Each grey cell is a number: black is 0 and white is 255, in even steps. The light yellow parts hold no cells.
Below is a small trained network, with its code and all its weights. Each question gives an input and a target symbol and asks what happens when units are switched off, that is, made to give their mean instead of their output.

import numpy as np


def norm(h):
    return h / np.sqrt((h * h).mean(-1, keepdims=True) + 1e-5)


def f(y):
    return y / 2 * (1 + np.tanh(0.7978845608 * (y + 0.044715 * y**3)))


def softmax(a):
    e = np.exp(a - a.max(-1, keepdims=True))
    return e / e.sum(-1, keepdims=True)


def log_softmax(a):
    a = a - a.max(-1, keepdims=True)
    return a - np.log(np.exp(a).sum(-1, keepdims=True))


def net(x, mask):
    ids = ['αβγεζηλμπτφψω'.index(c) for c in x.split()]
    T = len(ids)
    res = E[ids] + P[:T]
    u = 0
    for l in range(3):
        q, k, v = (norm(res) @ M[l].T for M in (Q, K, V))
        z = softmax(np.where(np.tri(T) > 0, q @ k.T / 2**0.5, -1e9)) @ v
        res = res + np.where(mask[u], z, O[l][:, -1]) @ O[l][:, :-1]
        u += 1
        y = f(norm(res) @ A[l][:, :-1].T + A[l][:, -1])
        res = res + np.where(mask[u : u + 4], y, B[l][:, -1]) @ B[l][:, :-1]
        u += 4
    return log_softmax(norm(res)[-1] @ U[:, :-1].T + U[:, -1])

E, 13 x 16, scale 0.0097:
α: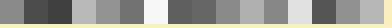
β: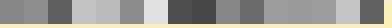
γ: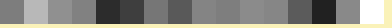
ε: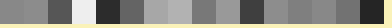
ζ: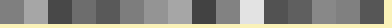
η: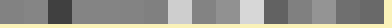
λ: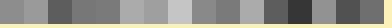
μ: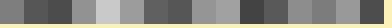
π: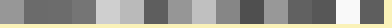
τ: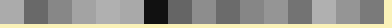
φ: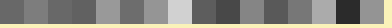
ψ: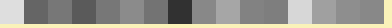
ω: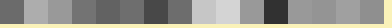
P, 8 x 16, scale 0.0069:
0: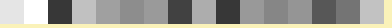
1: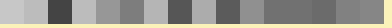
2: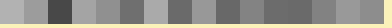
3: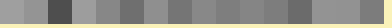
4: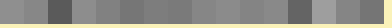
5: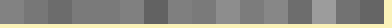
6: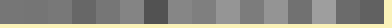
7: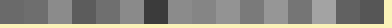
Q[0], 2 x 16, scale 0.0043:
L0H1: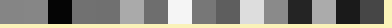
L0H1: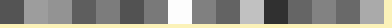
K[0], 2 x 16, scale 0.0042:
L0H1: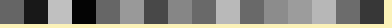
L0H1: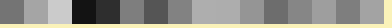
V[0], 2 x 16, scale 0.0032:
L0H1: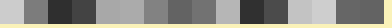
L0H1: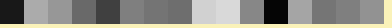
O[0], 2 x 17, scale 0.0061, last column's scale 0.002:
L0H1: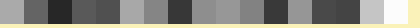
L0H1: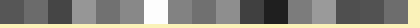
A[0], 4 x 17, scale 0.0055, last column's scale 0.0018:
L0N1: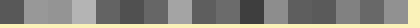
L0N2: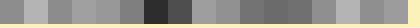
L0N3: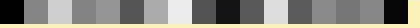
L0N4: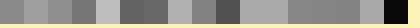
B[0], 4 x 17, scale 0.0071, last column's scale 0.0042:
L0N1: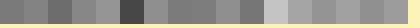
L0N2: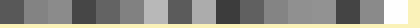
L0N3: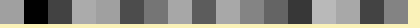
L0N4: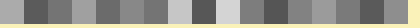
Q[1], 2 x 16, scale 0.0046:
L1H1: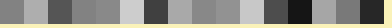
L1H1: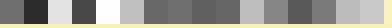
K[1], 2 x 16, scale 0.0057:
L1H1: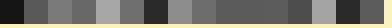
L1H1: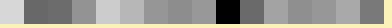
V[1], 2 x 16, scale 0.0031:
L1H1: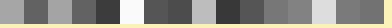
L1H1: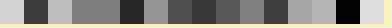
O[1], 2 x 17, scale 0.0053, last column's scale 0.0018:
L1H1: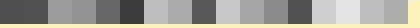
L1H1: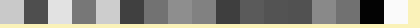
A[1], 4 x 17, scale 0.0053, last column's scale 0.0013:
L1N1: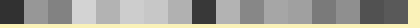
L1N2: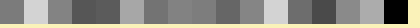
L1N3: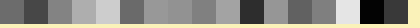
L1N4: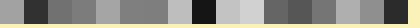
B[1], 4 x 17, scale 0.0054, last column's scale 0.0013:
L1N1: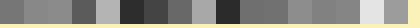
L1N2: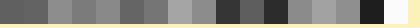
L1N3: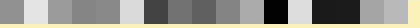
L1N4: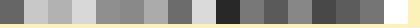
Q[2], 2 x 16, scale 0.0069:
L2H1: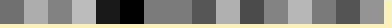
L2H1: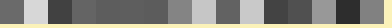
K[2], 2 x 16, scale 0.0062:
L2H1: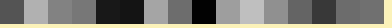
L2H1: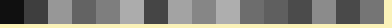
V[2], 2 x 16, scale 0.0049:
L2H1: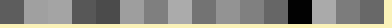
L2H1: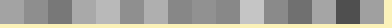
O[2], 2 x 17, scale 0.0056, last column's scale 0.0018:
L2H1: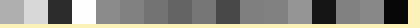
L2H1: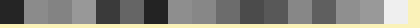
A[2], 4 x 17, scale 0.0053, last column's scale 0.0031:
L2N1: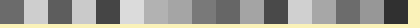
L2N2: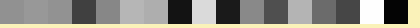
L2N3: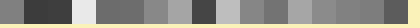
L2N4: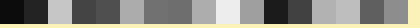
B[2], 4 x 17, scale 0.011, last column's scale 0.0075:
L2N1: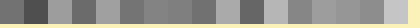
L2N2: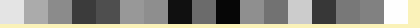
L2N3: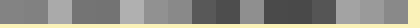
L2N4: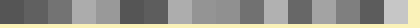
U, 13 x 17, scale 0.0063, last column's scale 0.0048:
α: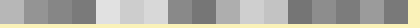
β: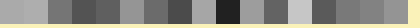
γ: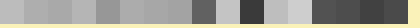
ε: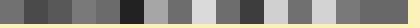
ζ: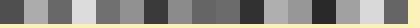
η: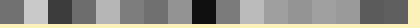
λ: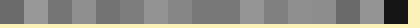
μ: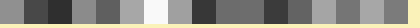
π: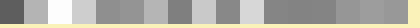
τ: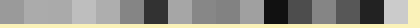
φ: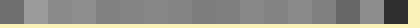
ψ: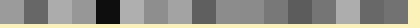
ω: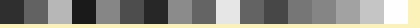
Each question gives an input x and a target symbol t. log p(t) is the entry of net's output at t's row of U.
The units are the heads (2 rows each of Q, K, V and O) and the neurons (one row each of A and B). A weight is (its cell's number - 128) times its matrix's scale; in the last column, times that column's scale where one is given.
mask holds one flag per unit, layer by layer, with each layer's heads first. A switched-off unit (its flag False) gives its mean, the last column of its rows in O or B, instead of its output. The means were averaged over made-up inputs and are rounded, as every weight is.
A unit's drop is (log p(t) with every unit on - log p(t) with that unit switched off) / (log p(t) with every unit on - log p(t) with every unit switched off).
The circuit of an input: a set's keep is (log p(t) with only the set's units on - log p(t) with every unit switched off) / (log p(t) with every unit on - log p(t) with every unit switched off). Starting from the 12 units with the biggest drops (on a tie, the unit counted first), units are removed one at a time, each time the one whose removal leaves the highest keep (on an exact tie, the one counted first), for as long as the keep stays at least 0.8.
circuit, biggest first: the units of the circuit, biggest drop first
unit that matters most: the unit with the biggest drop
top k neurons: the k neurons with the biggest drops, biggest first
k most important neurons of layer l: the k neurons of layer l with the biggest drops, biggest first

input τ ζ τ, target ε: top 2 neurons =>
(L0N4, L0N2)
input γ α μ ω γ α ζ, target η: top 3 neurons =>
(L2N2, L2N1, L1N1)
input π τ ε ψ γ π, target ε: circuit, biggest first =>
(L1H1, L2N4)
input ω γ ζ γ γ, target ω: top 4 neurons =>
(L0N3, L0N1, L2N2, L1N3)
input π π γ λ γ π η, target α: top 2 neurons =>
(L2N1, L2N2)
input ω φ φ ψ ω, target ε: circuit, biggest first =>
(L2N4)
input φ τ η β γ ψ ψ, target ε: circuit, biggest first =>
(L2H1, L2N4)
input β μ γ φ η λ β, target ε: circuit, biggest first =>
(L2H1, L2N4)
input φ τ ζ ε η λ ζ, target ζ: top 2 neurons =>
(L2N2, L2N1)
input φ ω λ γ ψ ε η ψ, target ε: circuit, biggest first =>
(L1H1, L2N4, L1N3)
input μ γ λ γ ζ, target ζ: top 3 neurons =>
(L2N2, L0N1, L2N1)
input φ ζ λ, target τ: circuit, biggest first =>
(L2N2, L0N2)
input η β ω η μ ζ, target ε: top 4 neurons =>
(L1N4, L2N1, L2N2, L1N3)
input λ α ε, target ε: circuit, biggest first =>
(L2N2)
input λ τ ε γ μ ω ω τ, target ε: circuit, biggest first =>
(L1H1, L2N4)
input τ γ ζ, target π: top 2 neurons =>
(L0N2, L1N4)
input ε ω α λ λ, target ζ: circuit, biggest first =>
(L2H1, L2N2)
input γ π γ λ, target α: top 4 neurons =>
(L2N1, L1N2, L2N2, L2N4)
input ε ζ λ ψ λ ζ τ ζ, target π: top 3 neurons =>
(L1N4, L0N2, L2N2)
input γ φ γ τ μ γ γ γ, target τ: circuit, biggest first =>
(L0H1, L0N3, L1N3)
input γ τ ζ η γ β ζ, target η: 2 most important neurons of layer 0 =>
(L0N3, L0N4)
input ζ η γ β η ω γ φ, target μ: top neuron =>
(L2N2)
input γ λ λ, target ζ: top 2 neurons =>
(L2N2, L2N1)
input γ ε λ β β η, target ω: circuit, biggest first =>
(L2N2, L2N1, L2H1)
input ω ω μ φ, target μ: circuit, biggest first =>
(L0H1, L2N2)
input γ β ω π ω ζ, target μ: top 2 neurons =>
(L2N2, L2N1)
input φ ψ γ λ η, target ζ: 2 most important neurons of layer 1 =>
(L1N4, L1N1)
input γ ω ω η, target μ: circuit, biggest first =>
(L0H1)
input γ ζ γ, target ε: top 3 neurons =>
(L2N2, L0N3, L0N1)
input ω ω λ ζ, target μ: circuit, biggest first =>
(L0H1, L2N2)
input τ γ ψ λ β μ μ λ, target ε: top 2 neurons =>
(L2N4, L1N4)
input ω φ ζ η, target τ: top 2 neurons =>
(L2N2, L0N2)
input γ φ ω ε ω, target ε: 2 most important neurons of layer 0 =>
(L0N2, L0N4)
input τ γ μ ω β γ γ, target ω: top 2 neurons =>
(L0N1, L0N3)
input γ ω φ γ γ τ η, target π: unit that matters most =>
L1N4
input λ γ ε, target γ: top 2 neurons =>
(L1N3, L2N2)
